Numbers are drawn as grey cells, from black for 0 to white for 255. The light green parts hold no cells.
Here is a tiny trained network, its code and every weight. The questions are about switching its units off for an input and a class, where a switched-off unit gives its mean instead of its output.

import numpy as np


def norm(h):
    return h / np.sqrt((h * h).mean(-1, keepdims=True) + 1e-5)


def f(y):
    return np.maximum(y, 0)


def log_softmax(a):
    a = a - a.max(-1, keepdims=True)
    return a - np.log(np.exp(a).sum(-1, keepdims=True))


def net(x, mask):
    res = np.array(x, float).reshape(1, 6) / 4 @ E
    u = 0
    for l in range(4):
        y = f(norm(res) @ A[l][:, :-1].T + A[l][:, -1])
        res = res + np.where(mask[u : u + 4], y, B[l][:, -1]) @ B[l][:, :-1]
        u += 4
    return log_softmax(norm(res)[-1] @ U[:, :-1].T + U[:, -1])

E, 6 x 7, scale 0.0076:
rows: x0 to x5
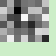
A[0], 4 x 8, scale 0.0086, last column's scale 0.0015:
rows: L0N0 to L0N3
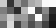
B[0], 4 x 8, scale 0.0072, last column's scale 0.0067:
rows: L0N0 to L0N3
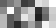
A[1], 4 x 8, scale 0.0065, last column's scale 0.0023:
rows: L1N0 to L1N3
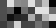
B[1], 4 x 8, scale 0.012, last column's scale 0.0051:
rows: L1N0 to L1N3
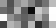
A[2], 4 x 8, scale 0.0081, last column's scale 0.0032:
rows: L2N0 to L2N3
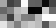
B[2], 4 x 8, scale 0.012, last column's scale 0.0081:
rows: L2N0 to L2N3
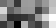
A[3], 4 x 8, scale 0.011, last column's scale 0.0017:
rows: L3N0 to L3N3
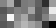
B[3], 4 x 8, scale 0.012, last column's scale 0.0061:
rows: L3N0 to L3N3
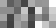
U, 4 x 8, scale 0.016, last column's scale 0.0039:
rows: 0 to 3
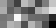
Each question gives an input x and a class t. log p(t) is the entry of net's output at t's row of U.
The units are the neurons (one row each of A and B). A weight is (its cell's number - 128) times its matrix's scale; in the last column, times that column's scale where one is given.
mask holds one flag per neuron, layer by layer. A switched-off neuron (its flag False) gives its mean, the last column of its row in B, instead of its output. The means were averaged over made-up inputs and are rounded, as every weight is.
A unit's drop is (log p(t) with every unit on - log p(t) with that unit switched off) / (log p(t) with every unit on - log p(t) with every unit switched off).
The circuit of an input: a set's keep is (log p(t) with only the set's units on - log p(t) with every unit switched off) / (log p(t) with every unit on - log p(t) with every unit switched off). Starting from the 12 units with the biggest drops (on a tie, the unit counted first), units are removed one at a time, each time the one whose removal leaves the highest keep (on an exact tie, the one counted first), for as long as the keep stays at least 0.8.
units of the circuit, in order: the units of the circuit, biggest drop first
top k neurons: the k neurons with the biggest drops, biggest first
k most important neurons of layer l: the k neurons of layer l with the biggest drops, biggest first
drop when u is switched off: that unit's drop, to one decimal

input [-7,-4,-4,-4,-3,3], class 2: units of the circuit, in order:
L2N2
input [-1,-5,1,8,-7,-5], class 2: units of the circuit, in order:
L2N2, L0N3, L1N3
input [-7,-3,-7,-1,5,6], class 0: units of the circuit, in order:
L0N2, L1N1
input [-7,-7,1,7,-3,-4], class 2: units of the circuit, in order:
L1N3, L2N2, L0N3
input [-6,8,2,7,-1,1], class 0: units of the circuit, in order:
L0N0, L2N2
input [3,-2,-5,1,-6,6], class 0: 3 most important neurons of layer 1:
L1N0, L1N3, L1N1
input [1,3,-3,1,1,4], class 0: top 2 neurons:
L0N2, L0N0
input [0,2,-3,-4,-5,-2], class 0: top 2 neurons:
L1N1, L0N0
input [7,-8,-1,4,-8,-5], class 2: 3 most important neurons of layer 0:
L0N3, L0N2, L0N1
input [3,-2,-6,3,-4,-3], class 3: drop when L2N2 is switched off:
0.2
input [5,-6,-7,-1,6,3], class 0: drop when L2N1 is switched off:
0.3
